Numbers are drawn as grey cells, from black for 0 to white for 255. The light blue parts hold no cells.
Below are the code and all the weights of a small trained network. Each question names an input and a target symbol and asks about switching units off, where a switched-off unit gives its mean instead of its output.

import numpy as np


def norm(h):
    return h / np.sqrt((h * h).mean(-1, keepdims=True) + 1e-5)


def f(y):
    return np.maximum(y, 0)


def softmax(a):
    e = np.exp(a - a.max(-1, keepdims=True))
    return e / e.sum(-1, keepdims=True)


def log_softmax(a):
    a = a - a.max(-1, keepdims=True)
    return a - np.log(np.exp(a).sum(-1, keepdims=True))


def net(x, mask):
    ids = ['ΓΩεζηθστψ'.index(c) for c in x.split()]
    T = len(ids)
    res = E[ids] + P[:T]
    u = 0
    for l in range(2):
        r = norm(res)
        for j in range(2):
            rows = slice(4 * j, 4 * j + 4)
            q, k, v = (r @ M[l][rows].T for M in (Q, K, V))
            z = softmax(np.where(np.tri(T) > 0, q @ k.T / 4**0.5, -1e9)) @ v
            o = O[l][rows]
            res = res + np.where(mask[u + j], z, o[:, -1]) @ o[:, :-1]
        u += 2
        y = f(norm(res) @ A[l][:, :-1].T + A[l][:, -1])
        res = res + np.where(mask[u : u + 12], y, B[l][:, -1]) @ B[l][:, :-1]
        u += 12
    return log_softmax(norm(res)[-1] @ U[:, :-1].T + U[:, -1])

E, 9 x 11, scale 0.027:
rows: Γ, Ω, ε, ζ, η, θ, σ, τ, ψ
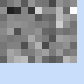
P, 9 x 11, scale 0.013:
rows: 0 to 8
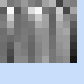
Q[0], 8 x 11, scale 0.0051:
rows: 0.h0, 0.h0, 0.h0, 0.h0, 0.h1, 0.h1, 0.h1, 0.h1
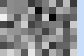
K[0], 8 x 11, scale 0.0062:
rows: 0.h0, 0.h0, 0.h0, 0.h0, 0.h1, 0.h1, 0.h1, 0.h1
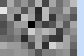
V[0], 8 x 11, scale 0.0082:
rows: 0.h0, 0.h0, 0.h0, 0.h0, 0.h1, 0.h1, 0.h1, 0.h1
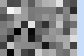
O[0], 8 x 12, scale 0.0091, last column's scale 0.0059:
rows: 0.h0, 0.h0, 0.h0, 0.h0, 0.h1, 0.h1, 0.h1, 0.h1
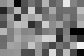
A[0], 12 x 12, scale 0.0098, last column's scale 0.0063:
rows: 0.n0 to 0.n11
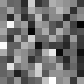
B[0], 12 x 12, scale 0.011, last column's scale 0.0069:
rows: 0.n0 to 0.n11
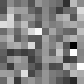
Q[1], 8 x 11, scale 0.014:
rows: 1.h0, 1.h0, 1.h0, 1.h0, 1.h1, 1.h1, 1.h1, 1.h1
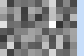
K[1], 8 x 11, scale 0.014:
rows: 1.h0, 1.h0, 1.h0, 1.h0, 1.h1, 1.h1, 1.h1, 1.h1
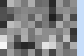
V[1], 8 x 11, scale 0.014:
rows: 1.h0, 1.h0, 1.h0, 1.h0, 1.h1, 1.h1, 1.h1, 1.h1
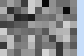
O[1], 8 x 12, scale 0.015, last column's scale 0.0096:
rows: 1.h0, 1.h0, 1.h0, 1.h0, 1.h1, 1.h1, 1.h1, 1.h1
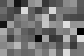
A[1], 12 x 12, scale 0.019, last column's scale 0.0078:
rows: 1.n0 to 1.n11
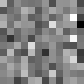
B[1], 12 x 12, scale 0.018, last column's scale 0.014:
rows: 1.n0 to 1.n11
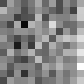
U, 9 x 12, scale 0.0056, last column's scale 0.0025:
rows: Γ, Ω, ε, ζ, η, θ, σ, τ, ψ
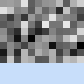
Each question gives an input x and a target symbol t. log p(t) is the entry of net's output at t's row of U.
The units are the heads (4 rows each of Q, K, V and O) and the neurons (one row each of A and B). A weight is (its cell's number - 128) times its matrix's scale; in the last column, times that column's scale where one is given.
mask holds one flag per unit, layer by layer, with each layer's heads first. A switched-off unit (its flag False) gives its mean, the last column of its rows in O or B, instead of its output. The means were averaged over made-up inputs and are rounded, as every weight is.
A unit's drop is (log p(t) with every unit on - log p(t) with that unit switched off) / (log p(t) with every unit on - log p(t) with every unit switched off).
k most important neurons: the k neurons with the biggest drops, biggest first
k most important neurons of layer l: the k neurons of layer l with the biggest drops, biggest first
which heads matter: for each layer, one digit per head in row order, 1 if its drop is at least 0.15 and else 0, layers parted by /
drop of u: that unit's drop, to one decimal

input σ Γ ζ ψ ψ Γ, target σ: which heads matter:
01 / 10
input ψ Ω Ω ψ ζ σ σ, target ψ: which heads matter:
11 / 10
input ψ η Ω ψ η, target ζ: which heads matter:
11 / 11
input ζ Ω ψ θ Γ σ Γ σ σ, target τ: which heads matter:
11 / 10
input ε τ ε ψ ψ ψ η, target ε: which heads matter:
01 / 10
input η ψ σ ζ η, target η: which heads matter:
00 / 10
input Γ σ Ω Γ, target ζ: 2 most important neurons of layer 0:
[0.n8; 0.n2]
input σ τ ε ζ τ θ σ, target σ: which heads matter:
01 / 10
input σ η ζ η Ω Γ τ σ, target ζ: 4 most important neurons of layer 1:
[1.n2; 1.n6; 1.n8; 1.n0]
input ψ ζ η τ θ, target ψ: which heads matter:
00 / 10
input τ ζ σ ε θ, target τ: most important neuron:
[0.n0]
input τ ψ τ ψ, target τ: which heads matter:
10 / 11
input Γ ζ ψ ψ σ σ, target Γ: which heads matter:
10 / 10
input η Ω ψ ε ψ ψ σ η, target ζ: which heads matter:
01 / 01
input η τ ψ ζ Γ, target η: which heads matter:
00 / 10
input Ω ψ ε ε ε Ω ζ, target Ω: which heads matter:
11 / 11
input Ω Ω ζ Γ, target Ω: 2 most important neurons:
[0.n3; 0.n11]
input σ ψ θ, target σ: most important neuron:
[0.n2]
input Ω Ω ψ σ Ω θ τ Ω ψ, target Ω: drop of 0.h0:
0.4
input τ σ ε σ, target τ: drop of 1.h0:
0.2
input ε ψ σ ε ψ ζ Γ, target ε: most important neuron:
[1.n3]
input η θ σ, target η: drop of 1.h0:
0.5
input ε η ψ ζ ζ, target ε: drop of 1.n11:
0.0
